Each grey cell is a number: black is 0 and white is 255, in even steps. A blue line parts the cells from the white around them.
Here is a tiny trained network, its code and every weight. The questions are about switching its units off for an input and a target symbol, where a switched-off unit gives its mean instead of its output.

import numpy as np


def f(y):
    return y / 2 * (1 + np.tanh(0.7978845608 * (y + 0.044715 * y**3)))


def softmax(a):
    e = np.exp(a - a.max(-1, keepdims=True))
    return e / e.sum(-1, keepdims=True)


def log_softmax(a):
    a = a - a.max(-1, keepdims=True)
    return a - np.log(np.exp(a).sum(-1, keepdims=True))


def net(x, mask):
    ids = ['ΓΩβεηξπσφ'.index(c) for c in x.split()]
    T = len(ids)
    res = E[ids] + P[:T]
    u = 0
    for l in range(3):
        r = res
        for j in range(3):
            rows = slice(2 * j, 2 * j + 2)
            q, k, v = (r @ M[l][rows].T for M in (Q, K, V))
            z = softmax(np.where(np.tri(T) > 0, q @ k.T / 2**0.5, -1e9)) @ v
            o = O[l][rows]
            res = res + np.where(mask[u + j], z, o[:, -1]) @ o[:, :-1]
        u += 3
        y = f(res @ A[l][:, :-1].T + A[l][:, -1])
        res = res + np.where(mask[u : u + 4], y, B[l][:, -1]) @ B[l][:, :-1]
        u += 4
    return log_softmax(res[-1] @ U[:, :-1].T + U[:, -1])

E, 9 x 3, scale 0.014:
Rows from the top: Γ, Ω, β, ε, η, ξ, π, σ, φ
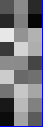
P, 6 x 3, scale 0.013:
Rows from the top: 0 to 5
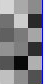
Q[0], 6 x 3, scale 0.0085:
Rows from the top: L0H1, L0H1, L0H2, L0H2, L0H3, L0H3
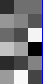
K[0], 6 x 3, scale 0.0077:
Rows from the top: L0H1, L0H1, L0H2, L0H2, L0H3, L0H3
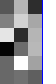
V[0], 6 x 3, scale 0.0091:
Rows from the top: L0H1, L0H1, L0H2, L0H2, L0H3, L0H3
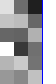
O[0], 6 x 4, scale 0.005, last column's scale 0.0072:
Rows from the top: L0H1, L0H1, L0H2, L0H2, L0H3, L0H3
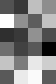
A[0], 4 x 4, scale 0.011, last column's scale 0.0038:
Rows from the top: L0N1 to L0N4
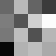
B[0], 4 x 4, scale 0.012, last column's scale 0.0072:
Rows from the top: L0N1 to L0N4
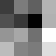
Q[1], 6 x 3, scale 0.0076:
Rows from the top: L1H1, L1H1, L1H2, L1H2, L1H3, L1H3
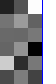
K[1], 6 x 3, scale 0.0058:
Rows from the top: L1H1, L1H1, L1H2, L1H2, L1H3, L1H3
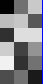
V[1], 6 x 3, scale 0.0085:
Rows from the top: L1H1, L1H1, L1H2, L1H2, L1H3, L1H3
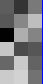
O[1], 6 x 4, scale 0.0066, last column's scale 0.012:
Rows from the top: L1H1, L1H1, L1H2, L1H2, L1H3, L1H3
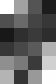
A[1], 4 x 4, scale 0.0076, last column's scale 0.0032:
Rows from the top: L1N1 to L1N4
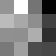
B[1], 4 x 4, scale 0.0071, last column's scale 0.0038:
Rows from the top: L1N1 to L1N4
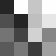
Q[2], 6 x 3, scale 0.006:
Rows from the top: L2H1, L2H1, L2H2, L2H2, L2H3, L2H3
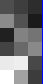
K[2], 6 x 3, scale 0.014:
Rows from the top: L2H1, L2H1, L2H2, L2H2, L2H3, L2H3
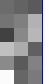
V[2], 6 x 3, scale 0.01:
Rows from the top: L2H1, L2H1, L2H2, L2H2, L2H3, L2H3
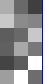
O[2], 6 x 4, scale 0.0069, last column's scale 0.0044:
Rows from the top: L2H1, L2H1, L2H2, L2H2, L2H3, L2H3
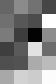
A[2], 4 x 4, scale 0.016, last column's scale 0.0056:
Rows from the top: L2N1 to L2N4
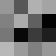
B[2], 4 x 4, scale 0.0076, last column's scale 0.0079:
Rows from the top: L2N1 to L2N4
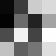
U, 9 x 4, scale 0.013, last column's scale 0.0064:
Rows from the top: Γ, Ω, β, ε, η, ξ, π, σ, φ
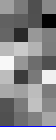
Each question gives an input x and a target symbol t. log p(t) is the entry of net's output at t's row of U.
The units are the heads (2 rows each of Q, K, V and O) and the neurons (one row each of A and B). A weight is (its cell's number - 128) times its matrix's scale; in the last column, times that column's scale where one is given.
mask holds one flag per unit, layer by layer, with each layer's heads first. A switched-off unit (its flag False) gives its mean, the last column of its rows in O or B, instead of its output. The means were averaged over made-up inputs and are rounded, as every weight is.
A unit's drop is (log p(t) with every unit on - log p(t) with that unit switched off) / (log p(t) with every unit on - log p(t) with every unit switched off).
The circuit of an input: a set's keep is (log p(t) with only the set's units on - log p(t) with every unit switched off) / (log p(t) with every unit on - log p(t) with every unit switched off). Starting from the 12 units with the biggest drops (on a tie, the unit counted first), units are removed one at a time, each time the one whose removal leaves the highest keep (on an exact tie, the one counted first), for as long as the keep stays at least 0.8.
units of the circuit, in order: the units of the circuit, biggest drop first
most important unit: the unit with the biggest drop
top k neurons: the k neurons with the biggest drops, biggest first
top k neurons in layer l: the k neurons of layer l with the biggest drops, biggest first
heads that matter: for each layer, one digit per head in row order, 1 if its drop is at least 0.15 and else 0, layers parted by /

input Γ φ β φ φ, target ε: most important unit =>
L2H3
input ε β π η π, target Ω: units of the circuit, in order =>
(L0N2, L2N3)
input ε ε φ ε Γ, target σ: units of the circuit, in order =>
(L2H3, L1N1, L0N3, L2N1)
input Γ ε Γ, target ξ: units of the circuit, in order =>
(L1N1, L2N3, L0N2)
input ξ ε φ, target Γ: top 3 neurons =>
(L0N1, L1N2, L1N1)
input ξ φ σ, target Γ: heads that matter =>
110 / 100 / 001
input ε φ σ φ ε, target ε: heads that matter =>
010 / 011 / 011
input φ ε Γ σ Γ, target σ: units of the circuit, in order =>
(L0N3, L2H3, L1N1, L2N1)
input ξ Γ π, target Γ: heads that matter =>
110 / 100 / 011
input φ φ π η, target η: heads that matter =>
001 / 001 / 001
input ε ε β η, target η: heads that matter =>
100 / 001 / 000
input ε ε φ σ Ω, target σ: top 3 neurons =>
(L1N1, L0N2, L0N3)
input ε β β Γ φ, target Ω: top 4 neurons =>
(L0N2, L2N3, L1N2, L1N3)
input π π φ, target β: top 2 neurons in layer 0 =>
(L0N4, L0N2)
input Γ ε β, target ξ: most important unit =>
L0N4
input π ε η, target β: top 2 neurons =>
(L1N2, L1N1)
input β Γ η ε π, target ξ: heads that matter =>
111 / 101 / 001
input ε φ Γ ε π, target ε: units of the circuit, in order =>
(L2H3, L1H3, L0N1)
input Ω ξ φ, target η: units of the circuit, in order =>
(L0N4, L2N1, L2H3)
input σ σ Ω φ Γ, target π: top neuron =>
(L0N1)
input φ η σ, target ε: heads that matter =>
000 / 000 / 011
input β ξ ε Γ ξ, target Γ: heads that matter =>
000 / 100 / 010
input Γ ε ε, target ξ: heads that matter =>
000 / 001 / 000
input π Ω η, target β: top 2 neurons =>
(L1N1, L0N1)
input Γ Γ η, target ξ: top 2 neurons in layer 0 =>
(L0N4, L0N1)
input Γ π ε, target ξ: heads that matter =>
000 / 000 / 000
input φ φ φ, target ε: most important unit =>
L2H2
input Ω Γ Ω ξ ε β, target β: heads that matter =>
000 / 001 / 000
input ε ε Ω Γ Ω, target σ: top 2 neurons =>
(L1N1, L0N2)
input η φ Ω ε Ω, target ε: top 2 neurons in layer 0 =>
(L0N1, L0N3)
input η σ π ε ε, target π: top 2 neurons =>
(L0N3, L0N1)
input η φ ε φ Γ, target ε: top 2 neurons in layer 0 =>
(L0N3, L0N1)
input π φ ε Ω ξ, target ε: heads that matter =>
000 / 001 / 001
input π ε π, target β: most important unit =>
L1H3
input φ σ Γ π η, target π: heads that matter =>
000 / 001 / 011
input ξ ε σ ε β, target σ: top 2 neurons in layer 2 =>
(L2N4, L2N1)
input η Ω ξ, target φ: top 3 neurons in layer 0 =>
(L0N2, L0N1, L0N3)
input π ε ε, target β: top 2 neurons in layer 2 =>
(L2N3, L2N1)
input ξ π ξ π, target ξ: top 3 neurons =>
(L0N2, L1N2, L2N3)
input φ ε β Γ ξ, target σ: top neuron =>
(L0N2)
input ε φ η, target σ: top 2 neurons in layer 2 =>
(L2N1, L2N4)
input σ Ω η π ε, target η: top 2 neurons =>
(L0N2, L0N3)
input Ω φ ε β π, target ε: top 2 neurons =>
(L0N3, L1N1)
